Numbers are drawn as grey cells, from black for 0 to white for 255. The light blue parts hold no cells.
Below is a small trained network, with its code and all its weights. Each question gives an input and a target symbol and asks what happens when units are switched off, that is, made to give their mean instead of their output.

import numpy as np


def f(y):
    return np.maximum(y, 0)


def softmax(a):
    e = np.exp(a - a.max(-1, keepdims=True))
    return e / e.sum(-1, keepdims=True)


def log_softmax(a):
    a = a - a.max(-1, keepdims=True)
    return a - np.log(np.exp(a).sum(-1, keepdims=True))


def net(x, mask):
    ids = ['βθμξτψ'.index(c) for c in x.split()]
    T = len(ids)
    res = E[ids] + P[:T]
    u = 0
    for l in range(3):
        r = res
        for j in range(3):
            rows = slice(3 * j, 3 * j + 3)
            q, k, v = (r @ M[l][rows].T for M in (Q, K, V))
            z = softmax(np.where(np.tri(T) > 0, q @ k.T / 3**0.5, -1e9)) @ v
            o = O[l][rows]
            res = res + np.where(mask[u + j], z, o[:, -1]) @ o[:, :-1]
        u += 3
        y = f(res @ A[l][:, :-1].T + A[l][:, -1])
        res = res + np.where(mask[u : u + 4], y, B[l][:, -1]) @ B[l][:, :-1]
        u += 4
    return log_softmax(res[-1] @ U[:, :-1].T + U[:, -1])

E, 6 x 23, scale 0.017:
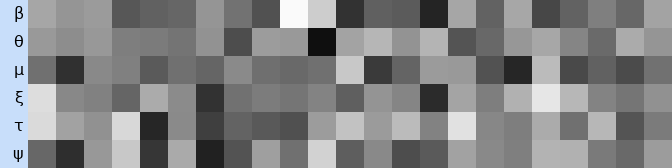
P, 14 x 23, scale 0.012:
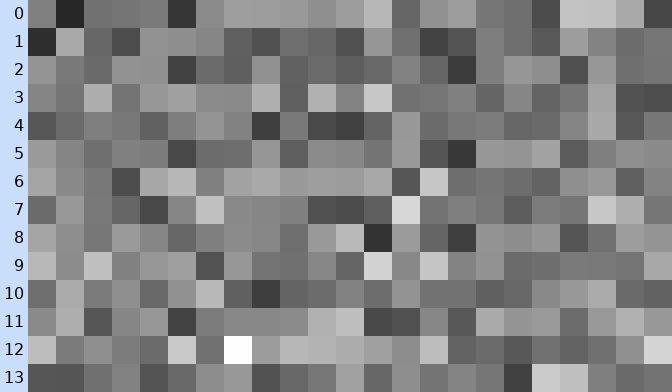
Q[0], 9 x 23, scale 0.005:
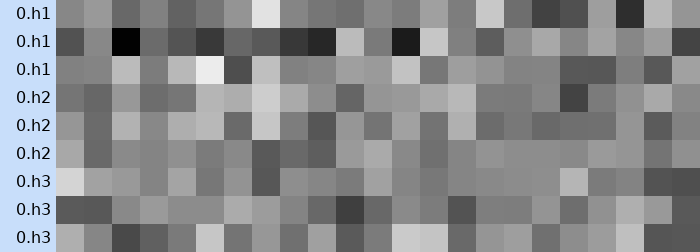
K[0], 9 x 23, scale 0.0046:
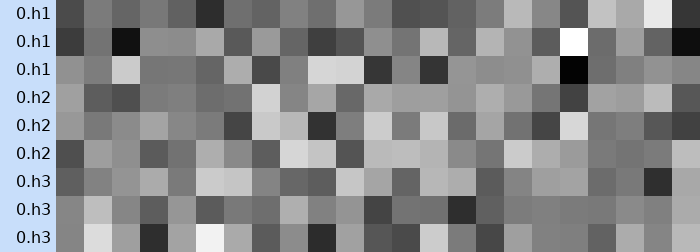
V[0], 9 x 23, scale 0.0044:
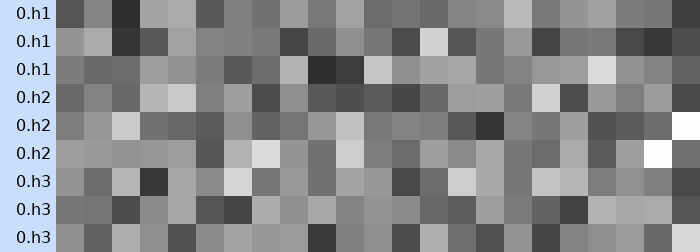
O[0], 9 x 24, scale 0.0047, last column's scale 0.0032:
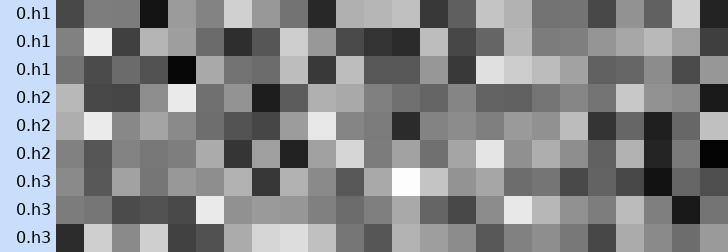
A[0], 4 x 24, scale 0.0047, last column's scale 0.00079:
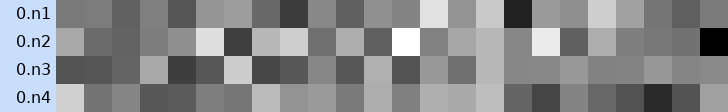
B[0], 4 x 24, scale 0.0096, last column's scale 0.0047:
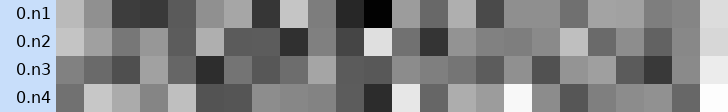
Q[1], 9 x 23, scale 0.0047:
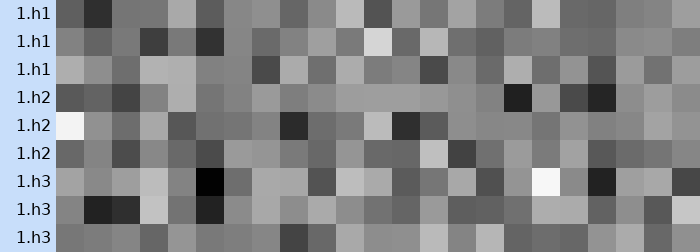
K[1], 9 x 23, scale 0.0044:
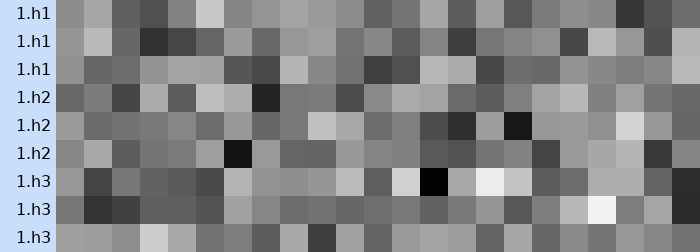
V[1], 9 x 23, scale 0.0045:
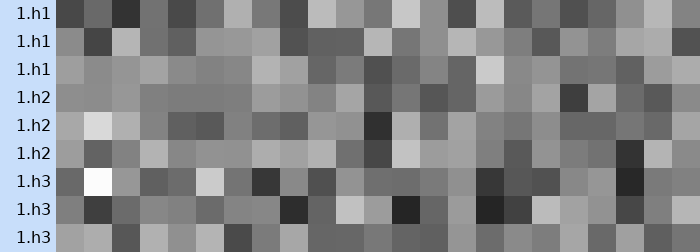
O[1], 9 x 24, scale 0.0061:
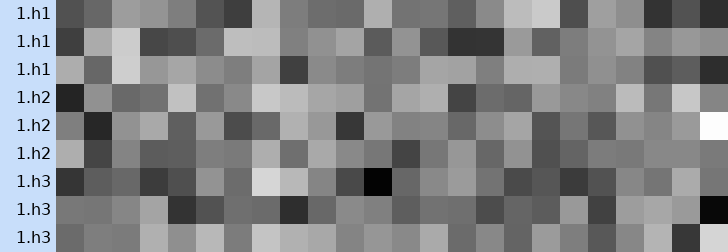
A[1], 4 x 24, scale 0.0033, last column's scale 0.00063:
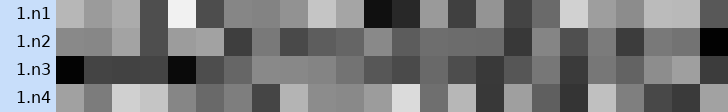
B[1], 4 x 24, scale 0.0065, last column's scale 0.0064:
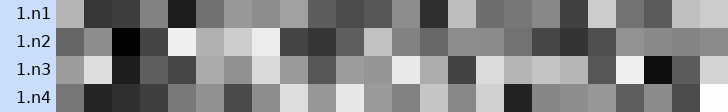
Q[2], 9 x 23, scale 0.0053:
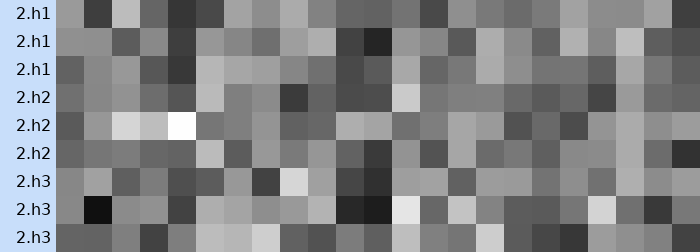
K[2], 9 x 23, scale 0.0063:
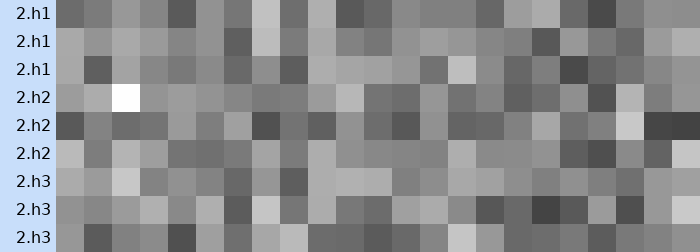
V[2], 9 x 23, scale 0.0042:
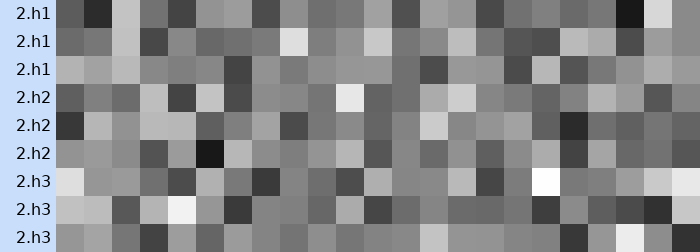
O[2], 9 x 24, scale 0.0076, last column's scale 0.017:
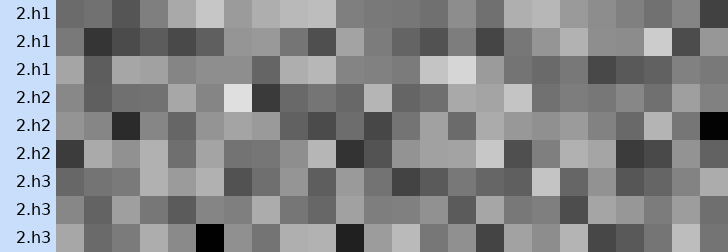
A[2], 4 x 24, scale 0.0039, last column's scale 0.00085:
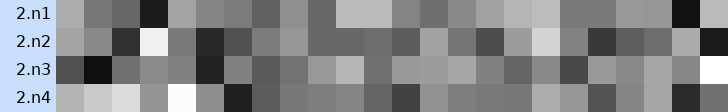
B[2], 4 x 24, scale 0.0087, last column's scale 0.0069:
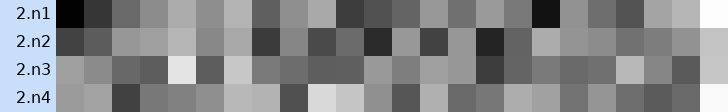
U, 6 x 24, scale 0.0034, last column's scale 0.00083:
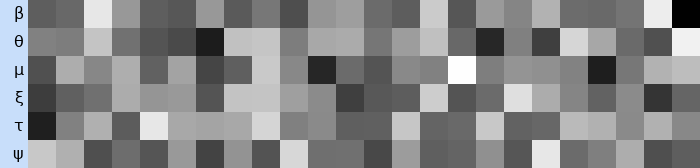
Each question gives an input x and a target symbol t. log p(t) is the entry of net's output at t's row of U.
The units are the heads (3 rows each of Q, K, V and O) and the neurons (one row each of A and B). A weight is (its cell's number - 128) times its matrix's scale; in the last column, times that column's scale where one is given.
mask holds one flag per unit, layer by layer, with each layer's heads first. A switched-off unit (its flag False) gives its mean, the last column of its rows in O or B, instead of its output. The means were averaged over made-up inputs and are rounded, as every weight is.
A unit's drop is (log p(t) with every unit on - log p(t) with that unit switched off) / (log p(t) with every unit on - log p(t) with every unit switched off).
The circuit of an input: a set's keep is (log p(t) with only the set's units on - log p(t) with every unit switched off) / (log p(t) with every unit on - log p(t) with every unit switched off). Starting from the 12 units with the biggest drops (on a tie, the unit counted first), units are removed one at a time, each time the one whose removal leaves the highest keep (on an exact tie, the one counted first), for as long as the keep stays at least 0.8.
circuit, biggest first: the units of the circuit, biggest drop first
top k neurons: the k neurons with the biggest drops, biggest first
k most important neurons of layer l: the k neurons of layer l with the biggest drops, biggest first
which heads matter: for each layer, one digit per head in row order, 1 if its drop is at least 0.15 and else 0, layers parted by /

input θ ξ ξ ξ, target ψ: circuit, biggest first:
(0.n2 2.n4 1.n1)
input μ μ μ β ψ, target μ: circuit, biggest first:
(2.h2 0.h1)
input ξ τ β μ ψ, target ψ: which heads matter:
000 / 000 / 011
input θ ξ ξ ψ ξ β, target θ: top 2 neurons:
(0.n1 0.n2)
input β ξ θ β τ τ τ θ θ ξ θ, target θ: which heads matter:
000 / 000 / 001
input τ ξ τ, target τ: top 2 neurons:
(0.n2 2.n1)
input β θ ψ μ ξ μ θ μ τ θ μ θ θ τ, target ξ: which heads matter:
000 / 000 / 100
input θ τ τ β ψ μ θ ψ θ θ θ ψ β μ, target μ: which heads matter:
000 / 000 / 010
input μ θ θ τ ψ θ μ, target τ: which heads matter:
000 / 000 / 000
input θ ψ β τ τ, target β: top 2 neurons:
(2.n2 0.n4)
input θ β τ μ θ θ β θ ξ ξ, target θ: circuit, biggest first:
(2.h3 0.h1 2.n1)
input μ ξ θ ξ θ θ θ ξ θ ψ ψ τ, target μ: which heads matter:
000 / 001 / 010
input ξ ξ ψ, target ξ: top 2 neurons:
(0.n2 2.n2)
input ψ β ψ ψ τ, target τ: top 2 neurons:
(0.n2 0.n1)
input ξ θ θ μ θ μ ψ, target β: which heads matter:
000 / 000 / 010
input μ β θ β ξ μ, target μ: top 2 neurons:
(0.n4 1.n4)
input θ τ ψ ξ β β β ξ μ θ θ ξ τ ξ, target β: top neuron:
(0.n4)
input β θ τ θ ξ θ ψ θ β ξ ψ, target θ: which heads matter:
000 / 000 / 001
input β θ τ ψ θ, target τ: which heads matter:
000 / 000 / 011
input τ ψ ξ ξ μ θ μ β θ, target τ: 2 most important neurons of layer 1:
(1.n4 1.n1)
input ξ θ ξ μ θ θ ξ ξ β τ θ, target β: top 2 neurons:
(0.n4 2.n2)
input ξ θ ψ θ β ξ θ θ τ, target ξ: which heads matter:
000 / 000 / 001
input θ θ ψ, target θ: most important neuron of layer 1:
(1.n3)
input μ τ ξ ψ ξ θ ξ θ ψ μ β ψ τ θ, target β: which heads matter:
000 / 000 / 111
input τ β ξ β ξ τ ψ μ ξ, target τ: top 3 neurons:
(0.n2 0.n1 2.n1)
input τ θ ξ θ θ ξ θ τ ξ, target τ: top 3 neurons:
(0.n1 0.n2 2.n1)
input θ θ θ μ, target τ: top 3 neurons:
(0.n4 2.n1 1.n4)
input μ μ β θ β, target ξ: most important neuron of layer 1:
(1.n3)
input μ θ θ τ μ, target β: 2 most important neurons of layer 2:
(2.n2 2.n4)
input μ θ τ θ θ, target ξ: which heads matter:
000 / 000 / 101
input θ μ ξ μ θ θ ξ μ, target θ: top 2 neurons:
(0.n2 2.n1)
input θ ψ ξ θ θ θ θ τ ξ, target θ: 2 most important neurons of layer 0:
(0.n1 0.n2)
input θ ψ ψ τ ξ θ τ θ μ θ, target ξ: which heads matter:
100 / 000 / 101
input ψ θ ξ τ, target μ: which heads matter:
000 / 001 / 000
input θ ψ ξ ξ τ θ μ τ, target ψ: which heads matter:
000 / 000 / 111
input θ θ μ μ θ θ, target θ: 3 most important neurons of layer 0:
(0.n1 0.n2 0.n4)
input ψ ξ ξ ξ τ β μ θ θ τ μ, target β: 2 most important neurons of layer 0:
(0.n4 0.n3)
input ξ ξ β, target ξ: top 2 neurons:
(0.n2 2.n2)
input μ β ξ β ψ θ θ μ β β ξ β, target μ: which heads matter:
000 / 001 / 010
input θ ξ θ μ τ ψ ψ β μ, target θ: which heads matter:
101 / 001 / 010
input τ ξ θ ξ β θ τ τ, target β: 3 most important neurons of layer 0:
(0.n4 0.n3 0.n1)
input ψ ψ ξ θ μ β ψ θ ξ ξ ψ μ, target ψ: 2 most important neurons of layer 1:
(1.n1 1.n3)
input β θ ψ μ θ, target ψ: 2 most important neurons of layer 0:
(0.n4 0.n1)
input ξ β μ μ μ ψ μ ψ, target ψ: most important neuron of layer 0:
(0.n4)
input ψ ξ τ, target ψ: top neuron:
(2.n4)
